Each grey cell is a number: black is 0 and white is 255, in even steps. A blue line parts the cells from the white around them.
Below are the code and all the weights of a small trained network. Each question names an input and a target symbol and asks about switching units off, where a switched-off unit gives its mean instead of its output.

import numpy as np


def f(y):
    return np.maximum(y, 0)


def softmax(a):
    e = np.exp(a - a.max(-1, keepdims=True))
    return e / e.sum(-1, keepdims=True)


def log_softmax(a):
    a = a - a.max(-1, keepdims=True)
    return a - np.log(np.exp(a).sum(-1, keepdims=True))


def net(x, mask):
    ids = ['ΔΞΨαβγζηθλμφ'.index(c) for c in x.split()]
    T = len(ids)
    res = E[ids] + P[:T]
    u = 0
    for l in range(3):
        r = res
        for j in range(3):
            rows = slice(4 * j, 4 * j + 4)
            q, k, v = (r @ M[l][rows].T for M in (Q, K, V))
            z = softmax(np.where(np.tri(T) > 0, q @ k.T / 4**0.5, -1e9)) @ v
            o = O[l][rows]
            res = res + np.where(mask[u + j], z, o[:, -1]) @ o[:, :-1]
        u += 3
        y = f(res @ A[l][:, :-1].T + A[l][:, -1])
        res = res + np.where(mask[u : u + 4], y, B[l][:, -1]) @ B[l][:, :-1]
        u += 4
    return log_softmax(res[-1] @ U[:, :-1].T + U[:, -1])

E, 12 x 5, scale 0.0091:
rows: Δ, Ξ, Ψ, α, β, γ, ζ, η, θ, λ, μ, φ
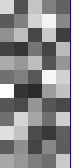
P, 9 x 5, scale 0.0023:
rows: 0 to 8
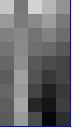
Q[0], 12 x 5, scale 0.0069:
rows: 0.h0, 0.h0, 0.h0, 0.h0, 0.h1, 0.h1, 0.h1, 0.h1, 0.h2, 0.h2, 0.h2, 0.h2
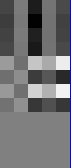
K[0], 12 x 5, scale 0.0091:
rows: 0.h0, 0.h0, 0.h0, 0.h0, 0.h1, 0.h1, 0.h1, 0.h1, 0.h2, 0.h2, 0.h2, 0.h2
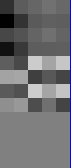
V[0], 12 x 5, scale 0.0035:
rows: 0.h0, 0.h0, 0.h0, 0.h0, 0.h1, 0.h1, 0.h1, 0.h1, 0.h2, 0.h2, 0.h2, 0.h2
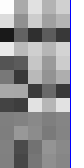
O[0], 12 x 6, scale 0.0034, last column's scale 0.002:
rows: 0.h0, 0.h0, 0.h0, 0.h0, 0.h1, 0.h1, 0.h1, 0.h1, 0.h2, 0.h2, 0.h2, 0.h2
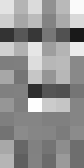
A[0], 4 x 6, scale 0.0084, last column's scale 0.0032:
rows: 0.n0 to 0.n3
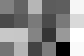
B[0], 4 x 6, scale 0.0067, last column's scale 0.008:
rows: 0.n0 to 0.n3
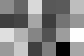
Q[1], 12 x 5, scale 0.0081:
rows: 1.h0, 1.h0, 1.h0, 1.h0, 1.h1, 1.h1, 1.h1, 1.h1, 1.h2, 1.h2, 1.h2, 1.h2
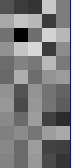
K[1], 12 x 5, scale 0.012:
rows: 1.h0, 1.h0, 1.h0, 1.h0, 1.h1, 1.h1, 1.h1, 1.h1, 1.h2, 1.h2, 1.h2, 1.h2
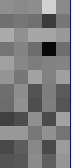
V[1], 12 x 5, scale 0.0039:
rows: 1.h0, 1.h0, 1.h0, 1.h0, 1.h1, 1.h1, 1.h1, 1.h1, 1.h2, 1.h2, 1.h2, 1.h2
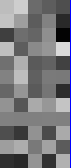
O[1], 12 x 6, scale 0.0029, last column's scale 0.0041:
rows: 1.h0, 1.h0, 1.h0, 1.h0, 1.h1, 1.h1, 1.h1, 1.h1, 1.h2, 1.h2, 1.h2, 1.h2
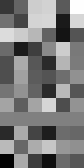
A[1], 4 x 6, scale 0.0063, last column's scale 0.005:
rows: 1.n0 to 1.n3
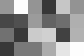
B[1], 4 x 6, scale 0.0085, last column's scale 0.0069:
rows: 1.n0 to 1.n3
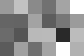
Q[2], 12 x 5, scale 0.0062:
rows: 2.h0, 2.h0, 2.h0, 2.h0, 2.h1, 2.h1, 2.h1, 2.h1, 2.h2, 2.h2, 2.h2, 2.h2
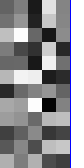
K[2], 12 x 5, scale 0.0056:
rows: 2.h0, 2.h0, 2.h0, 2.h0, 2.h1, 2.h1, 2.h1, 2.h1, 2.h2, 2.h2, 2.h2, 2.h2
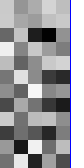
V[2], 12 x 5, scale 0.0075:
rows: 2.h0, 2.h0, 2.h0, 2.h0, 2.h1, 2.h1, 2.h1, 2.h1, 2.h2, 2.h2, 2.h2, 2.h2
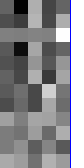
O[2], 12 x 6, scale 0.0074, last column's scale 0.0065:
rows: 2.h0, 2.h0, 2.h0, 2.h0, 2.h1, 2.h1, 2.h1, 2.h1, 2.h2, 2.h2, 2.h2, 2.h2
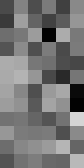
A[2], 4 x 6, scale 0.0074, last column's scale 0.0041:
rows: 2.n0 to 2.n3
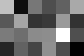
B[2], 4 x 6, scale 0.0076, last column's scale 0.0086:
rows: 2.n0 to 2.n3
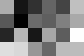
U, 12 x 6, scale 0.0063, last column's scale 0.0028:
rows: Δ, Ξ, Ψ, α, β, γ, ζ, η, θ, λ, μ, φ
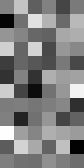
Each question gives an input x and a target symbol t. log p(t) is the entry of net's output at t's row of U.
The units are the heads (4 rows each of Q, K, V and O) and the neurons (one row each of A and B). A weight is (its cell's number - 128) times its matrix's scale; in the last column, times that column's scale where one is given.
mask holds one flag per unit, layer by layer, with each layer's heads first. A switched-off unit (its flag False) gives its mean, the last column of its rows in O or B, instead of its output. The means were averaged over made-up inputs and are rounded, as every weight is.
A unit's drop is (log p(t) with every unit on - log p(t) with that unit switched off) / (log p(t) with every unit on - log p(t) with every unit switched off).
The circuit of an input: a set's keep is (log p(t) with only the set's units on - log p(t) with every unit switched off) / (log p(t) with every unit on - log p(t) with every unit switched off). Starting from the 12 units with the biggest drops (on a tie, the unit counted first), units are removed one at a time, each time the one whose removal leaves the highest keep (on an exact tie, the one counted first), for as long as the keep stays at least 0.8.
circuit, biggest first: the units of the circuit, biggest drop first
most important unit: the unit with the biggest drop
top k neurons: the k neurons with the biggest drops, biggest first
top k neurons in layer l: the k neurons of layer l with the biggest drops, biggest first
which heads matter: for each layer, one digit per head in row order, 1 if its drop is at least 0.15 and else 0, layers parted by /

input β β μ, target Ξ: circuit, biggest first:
[0.h0, 0.n2, 2.h1, 1.n0]
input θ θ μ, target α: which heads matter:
000 / 100 / 100
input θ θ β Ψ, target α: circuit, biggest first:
[2.h0, 2.n2]
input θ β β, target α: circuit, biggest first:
[2.h0, 2.h1, 2.n2]
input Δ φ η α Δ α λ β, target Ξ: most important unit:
1.h0
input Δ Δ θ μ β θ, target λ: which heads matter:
100 / 100 / 100
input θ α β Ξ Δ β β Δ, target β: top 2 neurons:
[0.n1, 0.n2]
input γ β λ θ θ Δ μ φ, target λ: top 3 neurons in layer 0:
[0.n3, 0.n1, 0.n2]
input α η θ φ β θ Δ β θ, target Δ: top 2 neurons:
[0.n1, 0.n2]
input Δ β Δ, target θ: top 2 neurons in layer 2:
[2.n0, 2.n3]
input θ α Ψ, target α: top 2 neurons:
[1.n0, 0.n2]
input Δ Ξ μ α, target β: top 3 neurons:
[0.n1, 2.n1, 0.n3]
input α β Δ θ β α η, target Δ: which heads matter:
100 / 000 / 110
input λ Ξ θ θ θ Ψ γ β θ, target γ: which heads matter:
000 / 000 / 010
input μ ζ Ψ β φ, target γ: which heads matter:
010 / 000 / 011
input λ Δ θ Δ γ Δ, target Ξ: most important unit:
0.h1
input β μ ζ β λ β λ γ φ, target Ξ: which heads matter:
010 / 100 / 010
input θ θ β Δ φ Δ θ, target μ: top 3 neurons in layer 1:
[1.n3, 1.n0, 1.n2]
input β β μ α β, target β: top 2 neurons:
[2.n1, 0.n1]
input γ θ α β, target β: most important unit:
2.h0
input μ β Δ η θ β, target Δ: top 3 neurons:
[0.n1, 0.n2, 1.n1]
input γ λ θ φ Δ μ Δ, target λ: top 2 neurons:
[0.n3, 0.n1]
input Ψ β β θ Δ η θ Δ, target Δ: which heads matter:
100 / 001 / 110
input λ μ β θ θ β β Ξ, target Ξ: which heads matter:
000 / 000 / 000
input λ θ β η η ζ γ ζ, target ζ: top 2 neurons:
[0.n0, 2.n0]
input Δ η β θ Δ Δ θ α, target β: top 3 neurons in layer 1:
[1.n1, 1.n2, 1.n3]
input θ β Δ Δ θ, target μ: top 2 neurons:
[2.n2, 1.n3]
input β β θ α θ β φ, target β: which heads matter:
100 / 101 / 100
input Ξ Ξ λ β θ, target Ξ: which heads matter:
010 / 100 / 010
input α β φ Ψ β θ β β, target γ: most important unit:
0.n3
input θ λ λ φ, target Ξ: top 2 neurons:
[0.n3, 1.n2]
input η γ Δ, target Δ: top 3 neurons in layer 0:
[0.n1, 0.n2, 0.n0]
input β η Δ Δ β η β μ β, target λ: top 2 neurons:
[0.n3, 0.n2]
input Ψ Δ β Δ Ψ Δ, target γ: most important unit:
2.h1
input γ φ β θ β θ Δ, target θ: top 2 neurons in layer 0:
[0.n0, 0.n2]
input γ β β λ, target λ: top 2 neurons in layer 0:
[0.n3, 0.n2]
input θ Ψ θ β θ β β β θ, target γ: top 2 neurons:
[0.n3, 2.n2]
